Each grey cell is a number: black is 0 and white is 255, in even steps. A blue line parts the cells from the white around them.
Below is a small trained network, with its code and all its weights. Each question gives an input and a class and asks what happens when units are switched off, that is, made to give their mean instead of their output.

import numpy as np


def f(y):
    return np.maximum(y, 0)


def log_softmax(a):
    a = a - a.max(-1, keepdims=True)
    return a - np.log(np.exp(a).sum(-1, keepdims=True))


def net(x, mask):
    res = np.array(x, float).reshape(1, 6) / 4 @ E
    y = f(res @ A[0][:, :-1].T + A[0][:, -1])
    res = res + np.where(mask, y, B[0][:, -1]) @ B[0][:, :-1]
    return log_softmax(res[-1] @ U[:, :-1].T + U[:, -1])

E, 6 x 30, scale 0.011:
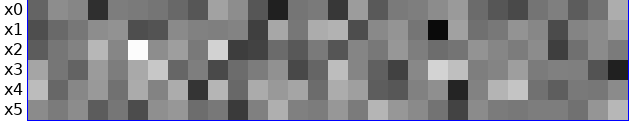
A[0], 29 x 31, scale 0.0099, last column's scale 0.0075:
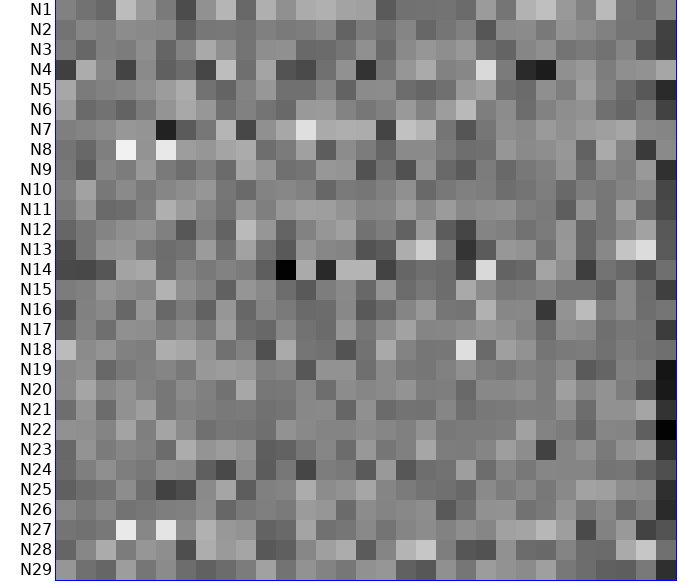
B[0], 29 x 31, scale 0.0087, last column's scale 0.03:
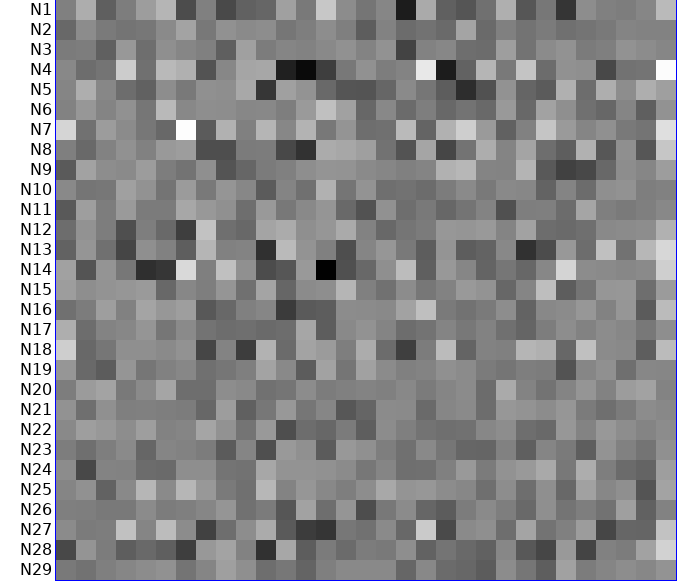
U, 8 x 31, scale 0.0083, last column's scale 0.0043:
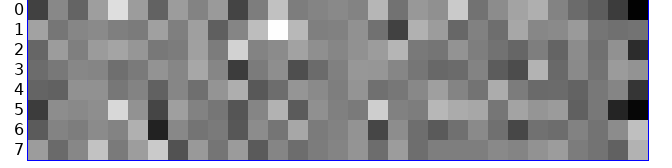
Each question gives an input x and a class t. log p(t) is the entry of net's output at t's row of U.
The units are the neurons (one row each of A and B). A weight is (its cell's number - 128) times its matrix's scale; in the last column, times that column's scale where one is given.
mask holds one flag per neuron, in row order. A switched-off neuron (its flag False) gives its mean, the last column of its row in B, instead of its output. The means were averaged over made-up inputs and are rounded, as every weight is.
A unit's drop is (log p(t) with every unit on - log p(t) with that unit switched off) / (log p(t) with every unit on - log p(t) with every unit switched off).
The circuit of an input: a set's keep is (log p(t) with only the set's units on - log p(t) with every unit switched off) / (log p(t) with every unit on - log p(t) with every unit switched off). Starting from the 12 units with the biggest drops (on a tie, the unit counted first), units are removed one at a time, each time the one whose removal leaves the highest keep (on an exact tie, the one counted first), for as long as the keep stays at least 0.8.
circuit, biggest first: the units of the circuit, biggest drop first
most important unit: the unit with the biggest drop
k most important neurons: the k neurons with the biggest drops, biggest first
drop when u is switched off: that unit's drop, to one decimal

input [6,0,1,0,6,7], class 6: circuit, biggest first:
(N7)
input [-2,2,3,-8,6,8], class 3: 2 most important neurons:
(N7, N1)
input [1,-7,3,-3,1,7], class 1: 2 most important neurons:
(N4, N18)
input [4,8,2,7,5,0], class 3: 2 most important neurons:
(N14, N4)
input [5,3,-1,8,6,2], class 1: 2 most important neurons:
(N4, N8)
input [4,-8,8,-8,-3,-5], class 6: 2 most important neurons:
(N28, N7)
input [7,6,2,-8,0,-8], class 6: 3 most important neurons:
(N12, N7, N9)
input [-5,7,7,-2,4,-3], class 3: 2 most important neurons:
(N14, N13)
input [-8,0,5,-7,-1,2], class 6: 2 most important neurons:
(N14, N8)
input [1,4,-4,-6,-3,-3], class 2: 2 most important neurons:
(N14, N12)
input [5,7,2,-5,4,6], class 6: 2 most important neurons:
(N12, N9)
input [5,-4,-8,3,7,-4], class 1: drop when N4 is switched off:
0.6
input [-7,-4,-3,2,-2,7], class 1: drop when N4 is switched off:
0.4
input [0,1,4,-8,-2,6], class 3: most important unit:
N1
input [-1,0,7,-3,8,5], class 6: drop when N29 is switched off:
0.0
